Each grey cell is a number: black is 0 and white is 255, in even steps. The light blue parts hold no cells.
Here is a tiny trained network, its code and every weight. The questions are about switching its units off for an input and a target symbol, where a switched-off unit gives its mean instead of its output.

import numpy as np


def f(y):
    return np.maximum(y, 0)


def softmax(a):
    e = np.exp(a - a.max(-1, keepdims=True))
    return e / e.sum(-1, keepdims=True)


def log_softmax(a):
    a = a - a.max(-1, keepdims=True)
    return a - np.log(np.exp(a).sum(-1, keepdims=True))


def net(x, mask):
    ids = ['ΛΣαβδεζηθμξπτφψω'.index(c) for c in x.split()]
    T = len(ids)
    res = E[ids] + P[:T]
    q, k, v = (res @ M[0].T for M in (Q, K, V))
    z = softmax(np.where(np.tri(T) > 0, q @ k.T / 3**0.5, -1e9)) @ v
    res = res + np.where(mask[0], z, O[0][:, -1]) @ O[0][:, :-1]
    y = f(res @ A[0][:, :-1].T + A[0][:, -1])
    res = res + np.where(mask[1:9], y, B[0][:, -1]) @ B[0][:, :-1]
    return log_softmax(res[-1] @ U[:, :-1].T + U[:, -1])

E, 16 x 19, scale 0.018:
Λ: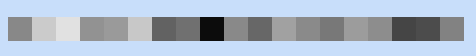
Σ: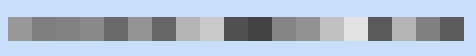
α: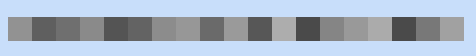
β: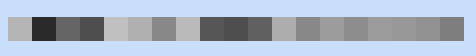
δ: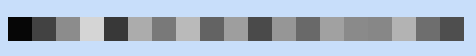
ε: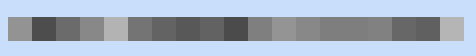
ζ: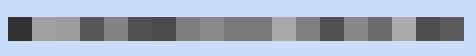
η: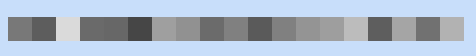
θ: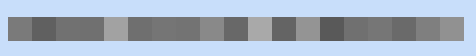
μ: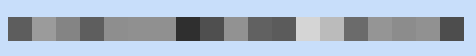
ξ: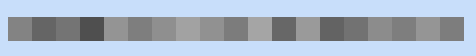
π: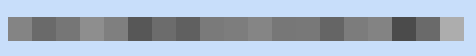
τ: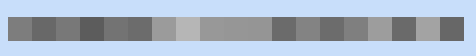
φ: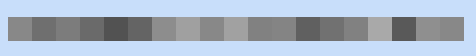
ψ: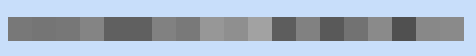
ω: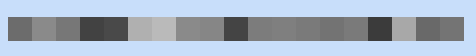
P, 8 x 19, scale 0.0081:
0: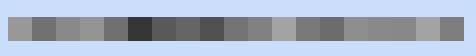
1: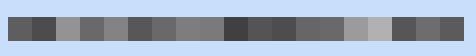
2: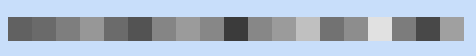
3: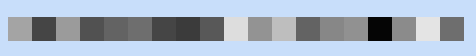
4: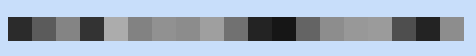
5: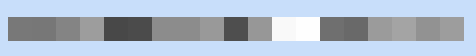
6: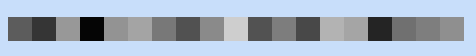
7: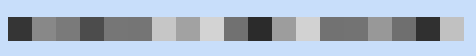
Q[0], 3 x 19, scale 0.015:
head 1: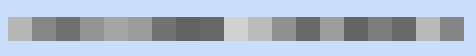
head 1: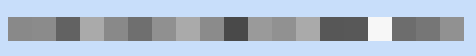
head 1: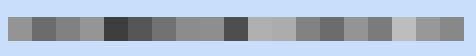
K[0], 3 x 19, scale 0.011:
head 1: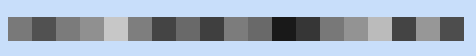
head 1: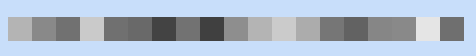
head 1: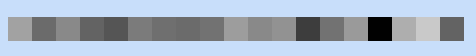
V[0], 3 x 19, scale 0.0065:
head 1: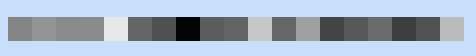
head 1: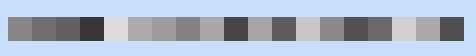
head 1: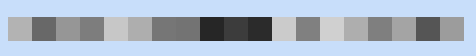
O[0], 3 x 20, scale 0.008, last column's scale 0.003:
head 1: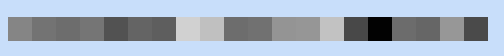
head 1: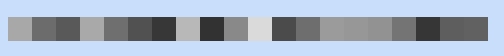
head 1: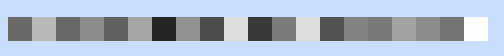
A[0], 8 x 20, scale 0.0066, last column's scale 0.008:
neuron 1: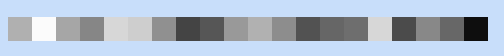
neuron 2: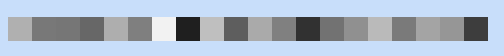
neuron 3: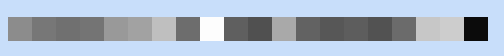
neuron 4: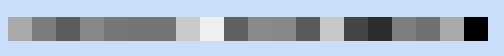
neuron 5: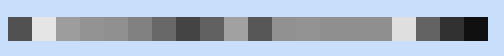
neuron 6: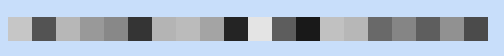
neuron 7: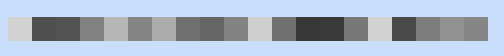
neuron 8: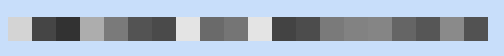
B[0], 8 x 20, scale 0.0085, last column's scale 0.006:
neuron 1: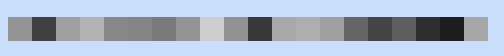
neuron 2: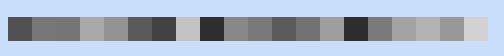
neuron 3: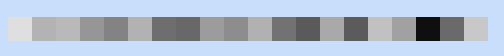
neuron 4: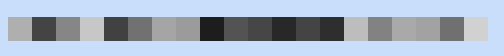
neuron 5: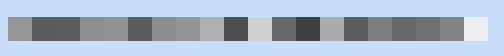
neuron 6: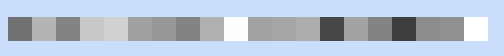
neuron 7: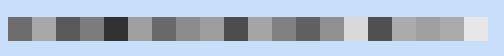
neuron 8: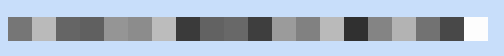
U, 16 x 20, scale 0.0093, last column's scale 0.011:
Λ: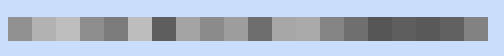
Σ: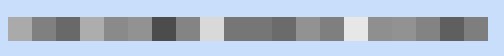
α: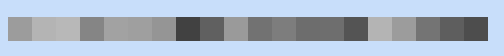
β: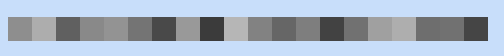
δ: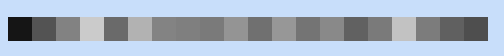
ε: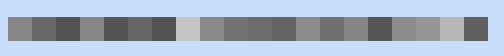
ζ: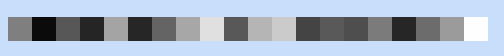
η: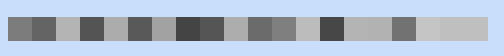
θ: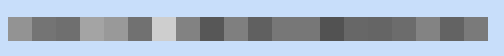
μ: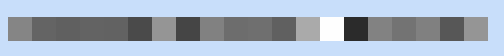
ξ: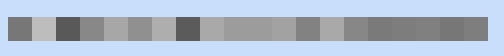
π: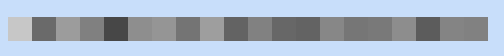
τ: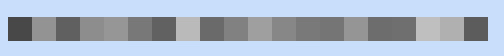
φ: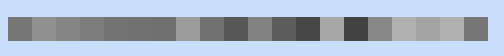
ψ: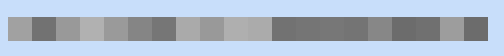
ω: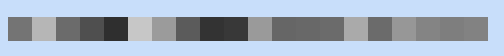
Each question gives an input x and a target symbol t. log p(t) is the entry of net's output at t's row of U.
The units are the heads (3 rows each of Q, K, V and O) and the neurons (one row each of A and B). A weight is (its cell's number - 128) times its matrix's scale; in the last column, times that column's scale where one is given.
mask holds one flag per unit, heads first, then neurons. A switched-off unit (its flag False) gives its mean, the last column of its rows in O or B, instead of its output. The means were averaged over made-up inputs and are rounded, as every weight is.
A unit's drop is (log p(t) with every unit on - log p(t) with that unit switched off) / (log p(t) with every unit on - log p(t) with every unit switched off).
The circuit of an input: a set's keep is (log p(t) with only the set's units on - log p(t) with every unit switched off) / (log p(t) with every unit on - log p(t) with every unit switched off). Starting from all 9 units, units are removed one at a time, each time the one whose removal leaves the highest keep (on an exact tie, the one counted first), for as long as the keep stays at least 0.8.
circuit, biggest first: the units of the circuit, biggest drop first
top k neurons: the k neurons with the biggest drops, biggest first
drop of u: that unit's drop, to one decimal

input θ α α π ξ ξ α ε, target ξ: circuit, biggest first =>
[head 1; neuron 6; neuron 8]
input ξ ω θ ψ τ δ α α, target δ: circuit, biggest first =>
[head 1; neuron 1; neuron 2]
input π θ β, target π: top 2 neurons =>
[neuron 3; neuron 4]
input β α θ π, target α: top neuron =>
[neuron 3]
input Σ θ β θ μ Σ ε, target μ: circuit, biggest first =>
[head 1; neuron 8]
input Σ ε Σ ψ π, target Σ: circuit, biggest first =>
[head 1; neuron 1; neuron 7]
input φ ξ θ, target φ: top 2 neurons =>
[neuron 2; neuron 3]
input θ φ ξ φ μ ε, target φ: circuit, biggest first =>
[head 1; neuron 2]
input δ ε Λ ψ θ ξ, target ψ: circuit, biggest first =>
[head 1; neuron 6; neuron 3; neuron 2]
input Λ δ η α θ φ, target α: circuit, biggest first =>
[head 1; neuron 3]
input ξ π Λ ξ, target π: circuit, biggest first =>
[head 1; neuron 3; neuron 4]
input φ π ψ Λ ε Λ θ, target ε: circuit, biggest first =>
[head 1; neuron 4]
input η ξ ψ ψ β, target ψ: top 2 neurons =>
[neuron 6; neuron 3]
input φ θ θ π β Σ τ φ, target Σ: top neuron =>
[neuron 1]
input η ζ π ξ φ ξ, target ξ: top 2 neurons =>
[neuron 6; neuron 8]
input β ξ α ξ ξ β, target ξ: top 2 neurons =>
[neuron 6; neuron 8]
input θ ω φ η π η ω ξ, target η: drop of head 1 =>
0.6
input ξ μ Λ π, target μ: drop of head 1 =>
1.3
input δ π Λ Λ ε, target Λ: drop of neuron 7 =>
0.0
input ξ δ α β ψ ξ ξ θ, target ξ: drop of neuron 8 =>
0.5
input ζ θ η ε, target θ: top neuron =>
[neuron 4]
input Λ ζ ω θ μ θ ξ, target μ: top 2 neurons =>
[neuron 8; neuron 6]
